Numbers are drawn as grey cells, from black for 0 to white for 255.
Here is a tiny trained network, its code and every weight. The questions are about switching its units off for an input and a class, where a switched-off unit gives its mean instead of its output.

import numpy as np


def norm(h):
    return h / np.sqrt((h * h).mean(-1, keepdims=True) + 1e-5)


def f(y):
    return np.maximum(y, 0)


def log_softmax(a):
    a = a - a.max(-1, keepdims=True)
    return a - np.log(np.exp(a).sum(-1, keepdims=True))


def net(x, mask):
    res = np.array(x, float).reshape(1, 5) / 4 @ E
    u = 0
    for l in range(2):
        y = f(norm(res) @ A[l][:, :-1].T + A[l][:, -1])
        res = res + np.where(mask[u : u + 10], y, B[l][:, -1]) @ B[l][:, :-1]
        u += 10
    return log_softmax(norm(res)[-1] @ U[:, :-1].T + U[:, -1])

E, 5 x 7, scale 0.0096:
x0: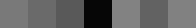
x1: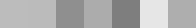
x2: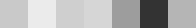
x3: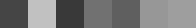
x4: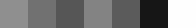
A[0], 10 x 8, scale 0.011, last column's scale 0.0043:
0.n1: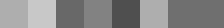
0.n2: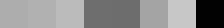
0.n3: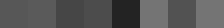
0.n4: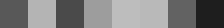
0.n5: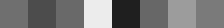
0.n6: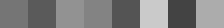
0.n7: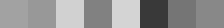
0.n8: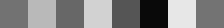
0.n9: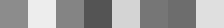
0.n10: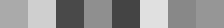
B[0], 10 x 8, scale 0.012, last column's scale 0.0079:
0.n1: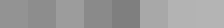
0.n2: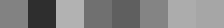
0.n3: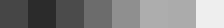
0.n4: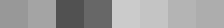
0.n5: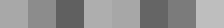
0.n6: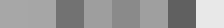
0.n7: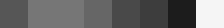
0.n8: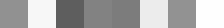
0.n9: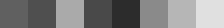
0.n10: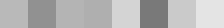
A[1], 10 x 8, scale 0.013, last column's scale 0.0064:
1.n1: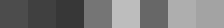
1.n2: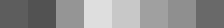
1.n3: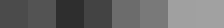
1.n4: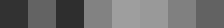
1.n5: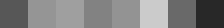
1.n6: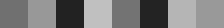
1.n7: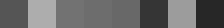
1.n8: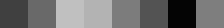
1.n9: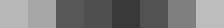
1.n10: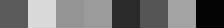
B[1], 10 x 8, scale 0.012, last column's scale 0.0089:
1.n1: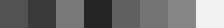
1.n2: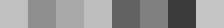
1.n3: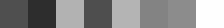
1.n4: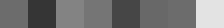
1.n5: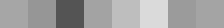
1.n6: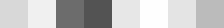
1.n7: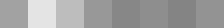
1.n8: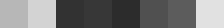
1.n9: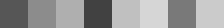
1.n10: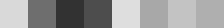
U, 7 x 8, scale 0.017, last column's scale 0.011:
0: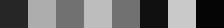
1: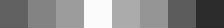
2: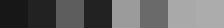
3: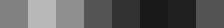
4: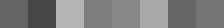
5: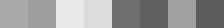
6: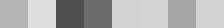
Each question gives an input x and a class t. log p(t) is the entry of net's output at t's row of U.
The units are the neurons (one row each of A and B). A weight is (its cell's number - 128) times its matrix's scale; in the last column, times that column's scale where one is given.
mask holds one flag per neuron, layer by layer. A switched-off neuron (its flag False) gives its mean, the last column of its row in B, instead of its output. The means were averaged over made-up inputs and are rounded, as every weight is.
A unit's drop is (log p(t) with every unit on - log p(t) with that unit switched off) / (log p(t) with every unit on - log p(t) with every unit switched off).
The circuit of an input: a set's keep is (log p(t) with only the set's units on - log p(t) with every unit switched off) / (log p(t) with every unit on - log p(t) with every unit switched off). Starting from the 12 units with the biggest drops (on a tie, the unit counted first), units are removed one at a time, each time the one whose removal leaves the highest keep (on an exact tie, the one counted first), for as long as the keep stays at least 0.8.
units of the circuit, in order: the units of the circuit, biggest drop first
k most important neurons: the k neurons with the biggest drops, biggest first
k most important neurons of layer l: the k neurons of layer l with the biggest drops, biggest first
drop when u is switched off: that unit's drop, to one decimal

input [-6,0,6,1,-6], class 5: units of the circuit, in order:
0.n8, 1.n2
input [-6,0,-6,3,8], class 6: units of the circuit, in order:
1.n6
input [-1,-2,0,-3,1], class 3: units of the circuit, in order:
0.n7, 1.n8
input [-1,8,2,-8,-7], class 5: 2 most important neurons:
0.n8, 1.n6
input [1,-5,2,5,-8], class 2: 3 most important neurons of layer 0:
0.n8, 0.n9, 0.n10
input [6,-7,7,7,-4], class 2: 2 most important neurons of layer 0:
0.n9, 0.n10
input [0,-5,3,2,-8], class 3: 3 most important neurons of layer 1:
1.n8, 1.n6, 1.n10
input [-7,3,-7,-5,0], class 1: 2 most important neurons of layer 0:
0.n8, 0.n7
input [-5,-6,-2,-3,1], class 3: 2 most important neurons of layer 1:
1.n8, 1.n2
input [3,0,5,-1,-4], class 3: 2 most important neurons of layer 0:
0.n7, 0.n3
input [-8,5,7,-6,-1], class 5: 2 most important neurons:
1.n6, 0.n2
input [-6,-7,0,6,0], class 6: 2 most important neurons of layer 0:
0.n8, 0.n5
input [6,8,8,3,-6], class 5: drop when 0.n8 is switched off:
0.2
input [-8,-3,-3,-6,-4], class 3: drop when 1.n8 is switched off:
0.2
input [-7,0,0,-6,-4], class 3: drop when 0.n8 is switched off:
0.1
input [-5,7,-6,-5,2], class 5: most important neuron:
0.n8
